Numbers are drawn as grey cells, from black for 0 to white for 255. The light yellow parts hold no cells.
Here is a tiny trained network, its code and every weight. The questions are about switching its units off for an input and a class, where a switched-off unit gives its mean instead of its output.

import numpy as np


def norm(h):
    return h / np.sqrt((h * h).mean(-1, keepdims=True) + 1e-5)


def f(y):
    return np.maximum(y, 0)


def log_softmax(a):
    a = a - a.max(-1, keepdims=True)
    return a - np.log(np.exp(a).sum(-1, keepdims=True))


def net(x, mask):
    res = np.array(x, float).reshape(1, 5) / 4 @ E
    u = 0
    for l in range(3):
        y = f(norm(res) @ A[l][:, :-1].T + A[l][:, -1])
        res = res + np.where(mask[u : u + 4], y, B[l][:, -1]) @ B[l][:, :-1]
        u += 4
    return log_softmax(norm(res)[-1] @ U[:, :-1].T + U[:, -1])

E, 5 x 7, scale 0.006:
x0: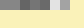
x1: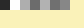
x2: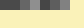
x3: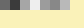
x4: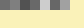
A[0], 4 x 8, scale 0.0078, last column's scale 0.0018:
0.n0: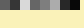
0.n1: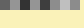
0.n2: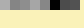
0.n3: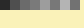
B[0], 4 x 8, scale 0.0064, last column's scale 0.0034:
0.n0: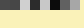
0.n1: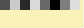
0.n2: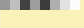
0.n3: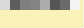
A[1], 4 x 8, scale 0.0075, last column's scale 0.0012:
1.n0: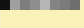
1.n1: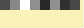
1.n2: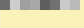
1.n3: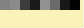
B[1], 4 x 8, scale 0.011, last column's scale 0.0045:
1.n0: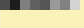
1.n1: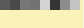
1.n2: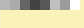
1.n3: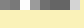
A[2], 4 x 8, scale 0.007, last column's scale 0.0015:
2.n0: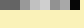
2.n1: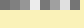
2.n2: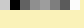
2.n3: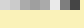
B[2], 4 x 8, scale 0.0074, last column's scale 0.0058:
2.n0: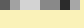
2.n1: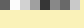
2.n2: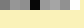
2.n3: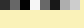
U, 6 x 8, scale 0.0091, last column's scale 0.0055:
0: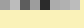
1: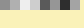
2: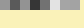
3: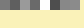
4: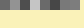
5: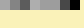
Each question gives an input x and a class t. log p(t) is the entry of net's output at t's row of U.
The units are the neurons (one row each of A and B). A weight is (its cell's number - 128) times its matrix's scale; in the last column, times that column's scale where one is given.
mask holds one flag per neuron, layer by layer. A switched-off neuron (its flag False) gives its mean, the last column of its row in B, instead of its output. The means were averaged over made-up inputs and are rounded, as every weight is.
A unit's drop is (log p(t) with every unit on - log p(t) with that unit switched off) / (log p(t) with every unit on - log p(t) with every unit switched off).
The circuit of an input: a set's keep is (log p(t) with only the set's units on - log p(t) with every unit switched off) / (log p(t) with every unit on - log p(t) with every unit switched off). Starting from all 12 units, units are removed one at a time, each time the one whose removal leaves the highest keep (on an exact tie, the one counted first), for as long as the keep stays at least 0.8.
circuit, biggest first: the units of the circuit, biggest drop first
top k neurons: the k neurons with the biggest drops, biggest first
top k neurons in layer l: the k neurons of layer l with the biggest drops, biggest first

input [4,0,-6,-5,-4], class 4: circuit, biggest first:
(2.n3 0.n2 1.n2)
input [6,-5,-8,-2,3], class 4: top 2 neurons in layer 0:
(0.n2 0.n3)
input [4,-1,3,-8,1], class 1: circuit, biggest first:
(1.n3)
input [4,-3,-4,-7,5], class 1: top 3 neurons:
(1.n3 0.n2 1.n2)
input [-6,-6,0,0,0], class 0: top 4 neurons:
(0.n2 1.n0 1.n1 0.n3)
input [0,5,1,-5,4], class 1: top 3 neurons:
(1.n3 0.n2 2.n2)
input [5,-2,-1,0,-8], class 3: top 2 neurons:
(1.n1 0.n0)
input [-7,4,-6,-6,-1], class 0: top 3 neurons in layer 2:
(2.n3 2.n0 2.n1)
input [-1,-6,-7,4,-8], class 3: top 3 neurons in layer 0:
(0.n0 0.n2 0.n3)
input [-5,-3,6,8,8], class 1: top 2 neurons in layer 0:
(0.n2 0.n0)
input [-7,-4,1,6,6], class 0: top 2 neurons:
(0.n2 2.n1)
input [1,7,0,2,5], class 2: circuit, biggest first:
(1.n0 1.n2)
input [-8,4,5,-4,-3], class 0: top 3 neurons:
(0.n2 1.n2 2.n2)
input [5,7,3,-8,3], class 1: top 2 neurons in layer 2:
(2.n2 2.n3)
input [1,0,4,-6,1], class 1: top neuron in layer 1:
(1.n3)
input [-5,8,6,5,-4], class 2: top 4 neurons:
(1.n2 1.n0 0.n2 2.n3)
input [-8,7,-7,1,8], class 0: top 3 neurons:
(0.n2 1.n2 1.n1)
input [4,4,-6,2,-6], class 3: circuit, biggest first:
(1.n1 0.n2)
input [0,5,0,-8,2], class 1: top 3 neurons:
(1.n3 2.n2 0.n2)
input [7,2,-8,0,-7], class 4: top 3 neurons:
(2.n3 0.n2 1.n1)
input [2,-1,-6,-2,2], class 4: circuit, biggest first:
(2.n3)
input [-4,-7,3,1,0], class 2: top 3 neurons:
(2.n2 2.n3 0.n1)
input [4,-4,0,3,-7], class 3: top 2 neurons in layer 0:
(0.n0 0.n2)
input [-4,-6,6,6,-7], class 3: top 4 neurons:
(0.n0 1.n1 2.n2 1.n2)
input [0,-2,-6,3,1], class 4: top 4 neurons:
(2.n3 1.n0 1.n1 1.n3)
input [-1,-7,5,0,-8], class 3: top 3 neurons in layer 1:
(1.n1 1.n2 1.n0)
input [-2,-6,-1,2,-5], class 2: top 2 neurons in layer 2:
(2.n2 2.n3)
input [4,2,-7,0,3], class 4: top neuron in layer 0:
(0.n2)
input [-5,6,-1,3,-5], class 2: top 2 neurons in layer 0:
(0.n2 0.n1)
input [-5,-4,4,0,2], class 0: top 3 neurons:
(0.n2 1.n0 1.n1)
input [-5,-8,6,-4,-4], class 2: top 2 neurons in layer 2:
(2.n2 2.n3)
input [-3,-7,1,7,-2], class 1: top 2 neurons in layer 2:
(2.n1 2.n0)
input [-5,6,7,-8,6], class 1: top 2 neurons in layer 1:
(1.n3 1.n1)
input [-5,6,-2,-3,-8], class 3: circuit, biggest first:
(1.n1)
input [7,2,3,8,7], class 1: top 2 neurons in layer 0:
(0.n3 0.n2)
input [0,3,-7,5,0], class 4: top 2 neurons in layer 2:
(2.n3 2.n2)
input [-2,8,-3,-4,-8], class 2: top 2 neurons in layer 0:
(0.n3 0.n0)
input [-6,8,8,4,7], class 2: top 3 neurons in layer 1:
(1.n0 1.n2 1.n1)
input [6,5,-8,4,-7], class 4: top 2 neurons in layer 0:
(0.n2 0.n1)
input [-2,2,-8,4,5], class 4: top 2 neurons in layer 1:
(1.n1 1.n3)
